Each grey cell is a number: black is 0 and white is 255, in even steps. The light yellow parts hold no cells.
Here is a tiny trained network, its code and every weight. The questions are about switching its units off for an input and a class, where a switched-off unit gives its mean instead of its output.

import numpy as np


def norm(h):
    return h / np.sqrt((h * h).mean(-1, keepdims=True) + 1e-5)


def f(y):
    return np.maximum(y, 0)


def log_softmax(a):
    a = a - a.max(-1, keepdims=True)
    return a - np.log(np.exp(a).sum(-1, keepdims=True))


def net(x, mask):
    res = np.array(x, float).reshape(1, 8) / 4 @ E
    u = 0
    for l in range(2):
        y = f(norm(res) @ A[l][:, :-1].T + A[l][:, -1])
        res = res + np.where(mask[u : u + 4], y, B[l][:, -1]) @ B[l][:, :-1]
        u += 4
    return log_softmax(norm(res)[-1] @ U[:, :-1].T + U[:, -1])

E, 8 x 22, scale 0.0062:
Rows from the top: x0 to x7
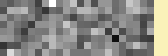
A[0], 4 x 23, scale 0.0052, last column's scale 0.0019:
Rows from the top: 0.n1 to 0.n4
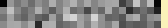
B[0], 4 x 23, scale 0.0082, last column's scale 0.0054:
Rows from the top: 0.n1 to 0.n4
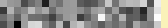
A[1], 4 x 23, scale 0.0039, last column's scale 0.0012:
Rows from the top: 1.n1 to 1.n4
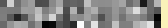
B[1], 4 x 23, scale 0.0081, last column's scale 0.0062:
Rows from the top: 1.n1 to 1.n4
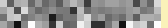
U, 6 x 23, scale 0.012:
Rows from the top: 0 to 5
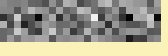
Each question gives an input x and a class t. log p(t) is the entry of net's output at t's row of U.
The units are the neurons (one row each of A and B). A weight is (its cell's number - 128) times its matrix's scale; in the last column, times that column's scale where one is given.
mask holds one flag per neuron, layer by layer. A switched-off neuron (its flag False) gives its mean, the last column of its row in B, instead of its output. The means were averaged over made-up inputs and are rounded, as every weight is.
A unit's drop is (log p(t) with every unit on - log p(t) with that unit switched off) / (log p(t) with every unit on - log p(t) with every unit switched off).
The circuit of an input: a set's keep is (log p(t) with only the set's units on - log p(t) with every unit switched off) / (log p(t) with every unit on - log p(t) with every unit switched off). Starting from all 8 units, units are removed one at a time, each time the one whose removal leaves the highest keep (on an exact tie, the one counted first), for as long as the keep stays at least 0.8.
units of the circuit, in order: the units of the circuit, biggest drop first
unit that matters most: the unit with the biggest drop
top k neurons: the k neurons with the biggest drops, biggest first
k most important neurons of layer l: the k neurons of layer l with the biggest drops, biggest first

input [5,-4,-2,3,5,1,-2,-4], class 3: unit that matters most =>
0.n1
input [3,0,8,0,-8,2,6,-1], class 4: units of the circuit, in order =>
1.n4, 0.n3
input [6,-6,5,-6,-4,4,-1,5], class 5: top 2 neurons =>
1.n4, 0.n1
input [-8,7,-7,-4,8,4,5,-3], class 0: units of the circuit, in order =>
0.n3, 0.n1
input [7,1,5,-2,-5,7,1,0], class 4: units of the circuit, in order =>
0.n3, 0.n1, 1.n4
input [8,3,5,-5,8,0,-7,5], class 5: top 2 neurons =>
0.n4, 0.n3
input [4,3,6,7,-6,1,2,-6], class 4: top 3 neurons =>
0.n3, 1.n4, 0.n1
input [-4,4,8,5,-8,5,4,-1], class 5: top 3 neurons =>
0.n2, 0.n1, 1.n4
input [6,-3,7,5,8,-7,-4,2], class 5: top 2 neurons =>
0.n4, 1.n4
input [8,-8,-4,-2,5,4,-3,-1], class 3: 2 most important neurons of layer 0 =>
0.n1, 0.n2
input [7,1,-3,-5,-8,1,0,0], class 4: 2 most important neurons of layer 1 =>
1.n4, 1.n1
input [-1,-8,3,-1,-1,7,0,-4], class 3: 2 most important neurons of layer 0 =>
0.n4, 0.n3
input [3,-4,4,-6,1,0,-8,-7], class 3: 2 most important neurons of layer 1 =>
1.n4, 1.n2
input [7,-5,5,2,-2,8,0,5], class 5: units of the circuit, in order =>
0.n1
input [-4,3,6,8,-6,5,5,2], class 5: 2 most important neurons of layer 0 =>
0.n2, 0.n1
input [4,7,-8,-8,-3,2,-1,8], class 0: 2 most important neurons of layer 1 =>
1.n4, 1.n3
